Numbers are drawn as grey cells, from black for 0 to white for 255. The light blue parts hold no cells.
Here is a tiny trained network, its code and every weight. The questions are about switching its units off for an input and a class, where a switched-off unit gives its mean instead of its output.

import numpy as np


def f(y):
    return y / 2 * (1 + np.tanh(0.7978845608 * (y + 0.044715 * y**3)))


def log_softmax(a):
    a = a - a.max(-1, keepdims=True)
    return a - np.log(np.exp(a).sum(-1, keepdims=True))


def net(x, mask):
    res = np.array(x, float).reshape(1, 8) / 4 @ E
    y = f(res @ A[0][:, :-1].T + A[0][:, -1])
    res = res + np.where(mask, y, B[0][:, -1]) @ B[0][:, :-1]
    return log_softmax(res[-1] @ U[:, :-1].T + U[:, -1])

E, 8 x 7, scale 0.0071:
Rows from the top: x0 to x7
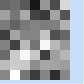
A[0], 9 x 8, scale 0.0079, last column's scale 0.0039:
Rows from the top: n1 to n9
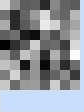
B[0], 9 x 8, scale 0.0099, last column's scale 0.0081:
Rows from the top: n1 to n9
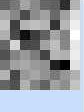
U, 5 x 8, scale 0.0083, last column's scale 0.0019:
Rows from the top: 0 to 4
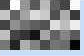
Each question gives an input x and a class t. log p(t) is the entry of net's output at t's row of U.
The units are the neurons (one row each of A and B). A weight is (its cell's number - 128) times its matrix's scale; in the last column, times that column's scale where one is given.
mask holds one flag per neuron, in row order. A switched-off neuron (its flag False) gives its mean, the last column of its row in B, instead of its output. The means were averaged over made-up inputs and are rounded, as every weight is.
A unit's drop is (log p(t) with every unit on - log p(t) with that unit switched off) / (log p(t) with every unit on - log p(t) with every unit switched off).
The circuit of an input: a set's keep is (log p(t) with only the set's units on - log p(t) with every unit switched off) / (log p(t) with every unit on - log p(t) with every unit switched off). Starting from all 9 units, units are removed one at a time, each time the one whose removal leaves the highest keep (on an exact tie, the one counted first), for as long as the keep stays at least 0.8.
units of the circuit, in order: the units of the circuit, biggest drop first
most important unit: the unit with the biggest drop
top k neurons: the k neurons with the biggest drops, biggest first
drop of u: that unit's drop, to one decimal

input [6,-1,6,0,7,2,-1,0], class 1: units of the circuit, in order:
[n3]
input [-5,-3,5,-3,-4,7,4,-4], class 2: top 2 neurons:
[n6 n3]
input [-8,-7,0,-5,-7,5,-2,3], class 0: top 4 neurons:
[n7 n3 n4 n5]
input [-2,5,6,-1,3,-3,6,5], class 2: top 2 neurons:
[n7 n3]
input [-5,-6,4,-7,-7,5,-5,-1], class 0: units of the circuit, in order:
[n7 n5]
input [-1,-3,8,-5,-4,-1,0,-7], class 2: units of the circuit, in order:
[n5 n6]
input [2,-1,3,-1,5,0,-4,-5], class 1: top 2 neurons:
[n3 n4]
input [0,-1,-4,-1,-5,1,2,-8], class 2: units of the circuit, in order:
[n6 n5]
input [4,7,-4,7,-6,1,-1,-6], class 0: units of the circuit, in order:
[n7 n5 n3]
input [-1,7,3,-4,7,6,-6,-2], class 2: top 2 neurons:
[n6 n7]
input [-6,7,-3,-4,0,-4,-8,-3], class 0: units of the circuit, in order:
[n5 n7]
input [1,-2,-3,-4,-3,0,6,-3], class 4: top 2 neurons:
[n5 n2]
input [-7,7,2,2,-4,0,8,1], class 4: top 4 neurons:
[n5 n9 n6 n8]
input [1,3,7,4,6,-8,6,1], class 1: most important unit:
n3
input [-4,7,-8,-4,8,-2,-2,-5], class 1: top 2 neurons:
[n3 n2]
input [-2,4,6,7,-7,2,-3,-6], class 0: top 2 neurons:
[n7 n4]
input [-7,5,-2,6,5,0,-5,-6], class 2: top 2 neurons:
[n5 n6]
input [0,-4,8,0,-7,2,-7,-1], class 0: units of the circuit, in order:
[n7 n5]
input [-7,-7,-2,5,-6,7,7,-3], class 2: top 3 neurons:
[n3 n6 n7]
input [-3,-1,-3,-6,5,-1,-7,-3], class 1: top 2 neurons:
[n3 n4]
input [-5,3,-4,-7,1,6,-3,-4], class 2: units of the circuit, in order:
[n6]
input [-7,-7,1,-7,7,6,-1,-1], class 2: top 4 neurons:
[n6 n7 n9 n8]
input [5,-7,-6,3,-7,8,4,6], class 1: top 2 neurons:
[n8 n5]
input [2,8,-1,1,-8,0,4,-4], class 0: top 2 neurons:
[n7 n3]
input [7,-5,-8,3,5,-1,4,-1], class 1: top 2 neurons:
[n3 n5]
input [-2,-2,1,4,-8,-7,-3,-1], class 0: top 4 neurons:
[n7 n5 n3 n8]
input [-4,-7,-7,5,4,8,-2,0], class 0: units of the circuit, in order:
[n3]
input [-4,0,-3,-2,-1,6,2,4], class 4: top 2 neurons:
[n5 n8]
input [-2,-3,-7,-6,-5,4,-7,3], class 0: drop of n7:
0.4
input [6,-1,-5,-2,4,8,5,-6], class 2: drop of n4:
-0.1
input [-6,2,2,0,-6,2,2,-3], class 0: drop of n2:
-0.1
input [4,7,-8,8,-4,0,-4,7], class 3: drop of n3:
0.0
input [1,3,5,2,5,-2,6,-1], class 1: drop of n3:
0.1
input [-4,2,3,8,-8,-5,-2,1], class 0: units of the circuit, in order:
[n7]
